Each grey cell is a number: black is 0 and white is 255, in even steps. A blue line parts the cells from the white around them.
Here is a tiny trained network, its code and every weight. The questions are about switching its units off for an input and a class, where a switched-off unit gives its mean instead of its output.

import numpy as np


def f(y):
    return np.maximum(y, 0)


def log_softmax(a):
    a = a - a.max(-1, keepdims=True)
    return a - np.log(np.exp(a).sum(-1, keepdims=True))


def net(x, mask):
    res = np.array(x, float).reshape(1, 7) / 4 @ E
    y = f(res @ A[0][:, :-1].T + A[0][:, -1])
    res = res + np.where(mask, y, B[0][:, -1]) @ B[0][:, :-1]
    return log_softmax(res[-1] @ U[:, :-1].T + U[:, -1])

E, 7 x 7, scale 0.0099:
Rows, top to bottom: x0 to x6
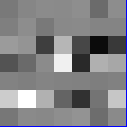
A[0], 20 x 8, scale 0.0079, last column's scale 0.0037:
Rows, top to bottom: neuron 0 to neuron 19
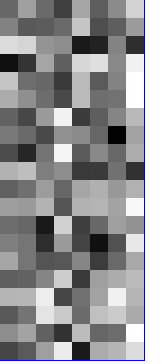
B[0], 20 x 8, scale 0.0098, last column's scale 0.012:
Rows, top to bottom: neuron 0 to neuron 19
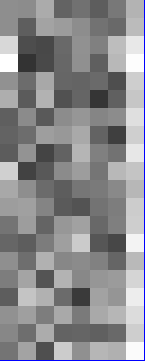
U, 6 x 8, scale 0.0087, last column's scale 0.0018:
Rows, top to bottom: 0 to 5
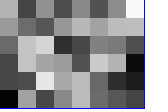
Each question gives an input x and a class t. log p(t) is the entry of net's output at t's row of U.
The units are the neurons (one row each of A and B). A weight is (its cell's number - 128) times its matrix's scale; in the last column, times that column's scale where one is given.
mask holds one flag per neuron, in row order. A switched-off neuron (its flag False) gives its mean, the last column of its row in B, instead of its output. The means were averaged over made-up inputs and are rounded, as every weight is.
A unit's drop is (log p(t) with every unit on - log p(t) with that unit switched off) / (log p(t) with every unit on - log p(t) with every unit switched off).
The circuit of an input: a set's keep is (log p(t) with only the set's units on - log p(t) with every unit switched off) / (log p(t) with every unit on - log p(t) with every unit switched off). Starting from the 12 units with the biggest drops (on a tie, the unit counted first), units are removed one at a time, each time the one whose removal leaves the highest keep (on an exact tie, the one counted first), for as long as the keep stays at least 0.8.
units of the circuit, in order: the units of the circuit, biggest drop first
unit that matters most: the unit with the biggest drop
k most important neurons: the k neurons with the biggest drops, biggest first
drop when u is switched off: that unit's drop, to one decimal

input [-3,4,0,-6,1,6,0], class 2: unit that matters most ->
neuron 16
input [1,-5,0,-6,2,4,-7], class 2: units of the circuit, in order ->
[neuron 3; neuron 16]
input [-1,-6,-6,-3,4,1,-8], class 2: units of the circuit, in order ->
[neuron 16; neuron 2]
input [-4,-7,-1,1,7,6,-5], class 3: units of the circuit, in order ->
[neuron 16; neuron 3]
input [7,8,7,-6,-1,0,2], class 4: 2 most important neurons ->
[neuron 3; neuron 13]
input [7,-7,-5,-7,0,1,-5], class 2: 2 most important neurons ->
[neuron 16; neuron 2]
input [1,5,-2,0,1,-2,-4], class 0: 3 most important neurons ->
[neuron 19; neuron 15; neuron 6]
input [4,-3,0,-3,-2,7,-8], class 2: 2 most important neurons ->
[neuron 16; neuron 3]
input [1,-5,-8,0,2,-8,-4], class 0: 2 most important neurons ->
[neuron 3; neuron 19]
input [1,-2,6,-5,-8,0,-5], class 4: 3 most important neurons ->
[neuron 3; neuron 13; neuron 7]
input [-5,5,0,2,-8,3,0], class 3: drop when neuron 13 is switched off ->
0.1
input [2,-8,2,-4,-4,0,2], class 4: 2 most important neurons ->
[neuron 3; neuron 2]
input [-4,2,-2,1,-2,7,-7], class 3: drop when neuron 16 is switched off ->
0.2
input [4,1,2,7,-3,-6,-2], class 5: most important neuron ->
[neuron 8]
